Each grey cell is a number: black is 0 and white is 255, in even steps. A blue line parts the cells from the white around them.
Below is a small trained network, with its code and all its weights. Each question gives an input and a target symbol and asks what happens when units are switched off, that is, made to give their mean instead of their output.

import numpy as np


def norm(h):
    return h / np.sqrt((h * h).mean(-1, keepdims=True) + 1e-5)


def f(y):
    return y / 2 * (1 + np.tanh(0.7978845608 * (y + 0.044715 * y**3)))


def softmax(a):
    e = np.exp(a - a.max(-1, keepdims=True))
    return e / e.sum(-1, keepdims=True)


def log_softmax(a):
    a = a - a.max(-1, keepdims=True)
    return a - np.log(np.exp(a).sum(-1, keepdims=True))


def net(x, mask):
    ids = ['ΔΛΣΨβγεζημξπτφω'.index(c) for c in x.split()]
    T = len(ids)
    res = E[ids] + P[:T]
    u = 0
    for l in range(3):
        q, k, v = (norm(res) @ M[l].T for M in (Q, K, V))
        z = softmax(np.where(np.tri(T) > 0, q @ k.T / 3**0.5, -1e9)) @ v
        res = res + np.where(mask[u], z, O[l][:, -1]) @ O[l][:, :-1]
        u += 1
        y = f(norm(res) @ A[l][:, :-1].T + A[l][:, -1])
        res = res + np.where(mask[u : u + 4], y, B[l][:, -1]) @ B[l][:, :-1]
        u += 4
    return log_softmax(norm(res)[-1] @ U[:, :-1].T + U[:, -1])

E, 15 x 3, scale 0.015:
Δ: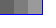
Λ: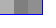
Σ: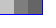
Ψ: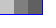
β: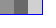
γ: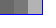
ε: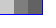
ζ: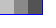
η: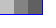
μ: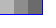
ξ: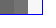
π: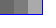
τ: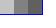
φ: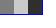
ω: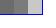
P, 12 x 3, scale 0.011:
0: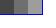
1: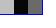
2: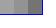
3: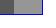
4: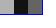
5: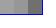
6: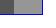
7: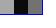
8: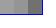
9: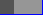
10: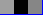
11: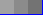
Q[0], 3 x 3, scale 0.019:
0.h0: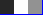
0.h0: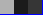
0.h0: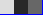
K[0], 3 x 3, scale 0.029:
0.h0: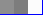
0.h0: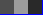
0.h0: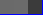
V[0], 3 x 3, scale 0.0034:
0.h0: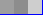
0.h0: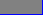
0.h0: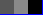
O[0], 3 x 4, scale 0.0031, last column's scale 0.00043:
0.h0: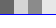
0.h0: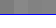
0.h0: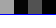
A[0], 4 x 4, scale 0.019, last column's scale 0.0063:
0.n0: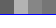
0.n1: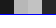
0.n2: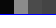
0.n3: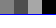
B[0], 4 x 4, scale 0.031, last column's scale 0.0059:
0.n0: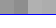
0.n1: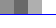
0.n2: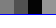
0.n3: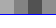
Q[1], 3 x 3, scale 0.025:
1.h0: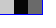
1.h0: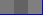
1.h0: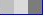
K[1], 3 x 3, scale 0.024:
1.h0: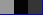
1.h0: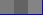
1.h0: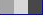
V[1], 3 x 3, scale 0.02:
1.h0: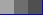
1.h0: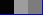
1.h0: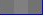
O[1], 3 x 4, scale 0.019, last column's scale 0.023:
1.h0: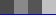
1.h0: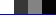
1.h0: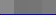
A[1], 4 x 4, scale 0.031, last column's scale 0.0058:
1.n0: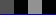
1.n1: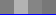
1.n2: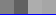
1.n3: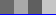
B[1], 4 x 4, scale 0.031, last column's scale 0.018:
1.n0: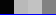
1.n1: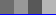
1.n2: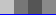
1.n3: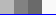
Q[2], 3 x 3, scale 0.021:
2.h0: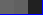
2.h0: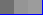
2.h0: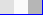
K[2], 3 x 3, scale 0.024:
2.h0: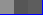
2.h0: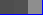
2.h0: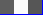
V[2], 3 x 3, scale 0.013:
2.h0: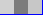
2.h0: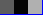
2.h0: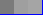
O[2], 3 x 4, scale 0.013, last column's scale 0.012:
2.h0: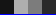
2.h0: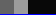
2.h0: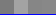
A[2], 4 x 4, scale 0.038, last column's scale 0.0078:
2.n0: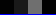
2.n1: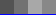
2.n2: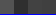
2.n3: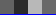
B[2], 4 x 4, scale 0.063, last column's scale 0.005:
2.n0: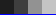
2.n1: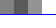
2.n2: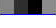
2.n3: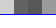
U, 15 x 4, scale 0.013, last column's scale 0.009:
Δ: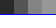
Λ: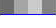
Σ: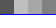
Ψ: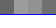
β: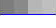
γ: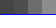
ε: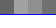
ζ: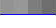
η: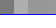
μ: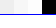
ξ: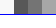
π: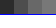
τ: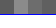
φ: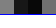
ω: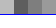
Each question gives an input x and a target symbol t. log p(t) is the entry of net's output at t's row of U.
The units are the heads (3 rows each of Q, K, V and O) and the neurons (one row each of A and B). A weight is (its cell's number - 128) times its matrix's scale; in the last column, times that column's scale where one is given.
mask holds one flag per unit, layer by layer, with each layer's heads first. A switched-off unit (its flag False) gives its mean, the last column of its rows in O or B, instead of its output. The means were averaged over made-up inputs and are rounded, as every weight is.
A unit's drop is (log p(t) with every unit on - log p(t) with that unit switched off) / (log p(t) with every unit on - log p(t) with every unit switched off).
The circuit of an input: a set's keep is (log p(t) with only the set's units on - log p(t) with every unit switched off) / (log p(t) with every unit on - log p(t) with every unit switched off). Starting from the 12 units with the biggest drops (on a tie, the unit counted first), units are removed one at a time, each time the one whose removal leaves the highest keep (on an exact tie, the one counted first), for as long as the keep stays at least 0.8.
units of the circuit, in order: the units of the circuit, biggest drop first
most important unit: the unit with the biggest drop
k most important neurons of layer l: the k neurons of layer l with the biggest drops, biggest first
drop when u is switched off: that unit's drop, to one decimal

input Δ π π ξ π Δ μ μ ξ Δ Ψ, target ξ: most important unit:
0.n1
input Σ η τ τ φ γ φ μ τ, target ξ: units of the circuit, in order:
1.h0; 0.n2
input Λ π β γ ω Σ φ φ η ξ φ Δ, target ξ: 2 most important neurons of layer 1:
1.n3; 1.n2
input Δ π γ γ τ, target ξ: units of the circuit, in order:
0.n2; 1.h0
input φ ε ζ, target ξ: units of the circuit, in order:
0.n2; 1.h0
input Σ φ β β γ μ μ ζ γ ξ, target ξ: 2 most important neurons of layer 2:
2.n3; 2.n0
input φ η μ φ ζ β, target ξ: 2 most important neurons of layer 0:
0.n2; 0.n3
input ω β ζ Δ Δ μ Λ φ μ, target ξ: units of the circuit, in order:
1.h0; 0.n2
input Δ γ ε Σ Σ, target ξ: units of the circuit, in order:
0.n2; 1.h0
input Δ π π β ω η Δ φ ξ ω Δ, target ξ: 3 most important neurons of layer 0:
0.n3; 0.n1; 0.n2
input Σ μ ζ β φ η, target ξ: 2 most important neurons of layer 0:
0.n1; 0.n0
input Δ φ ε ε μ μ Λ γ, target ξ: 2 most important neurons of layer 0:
0.n1; 0.n2
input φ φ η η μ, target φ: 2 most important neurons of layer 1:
1.n0; 1.n1
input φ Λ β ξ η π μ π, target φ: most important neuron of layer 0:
0.n3
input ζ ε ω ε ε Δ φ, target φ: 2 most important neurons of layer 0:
0.n2; 0.n1
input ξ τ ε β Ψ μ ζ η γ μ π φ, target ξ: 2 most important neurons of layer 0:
0.n1; 0.n0
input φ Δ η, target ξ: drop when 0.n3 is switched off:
-0.1
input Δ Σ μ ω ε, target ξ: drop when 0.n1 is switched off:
1.1
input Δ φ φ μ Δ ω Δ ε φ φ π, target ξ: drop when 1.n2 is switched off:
0.0
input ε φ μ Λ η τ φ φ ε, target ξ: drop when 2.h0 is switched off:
0.2
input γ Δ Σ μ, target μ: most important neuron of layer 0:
0.n1
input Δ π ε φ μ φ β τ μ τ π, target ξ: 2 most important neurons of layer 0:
0.n1; 0.n2
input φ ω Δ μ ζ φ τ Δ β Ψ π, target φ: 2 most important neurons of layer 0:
0.n0; 0.n3
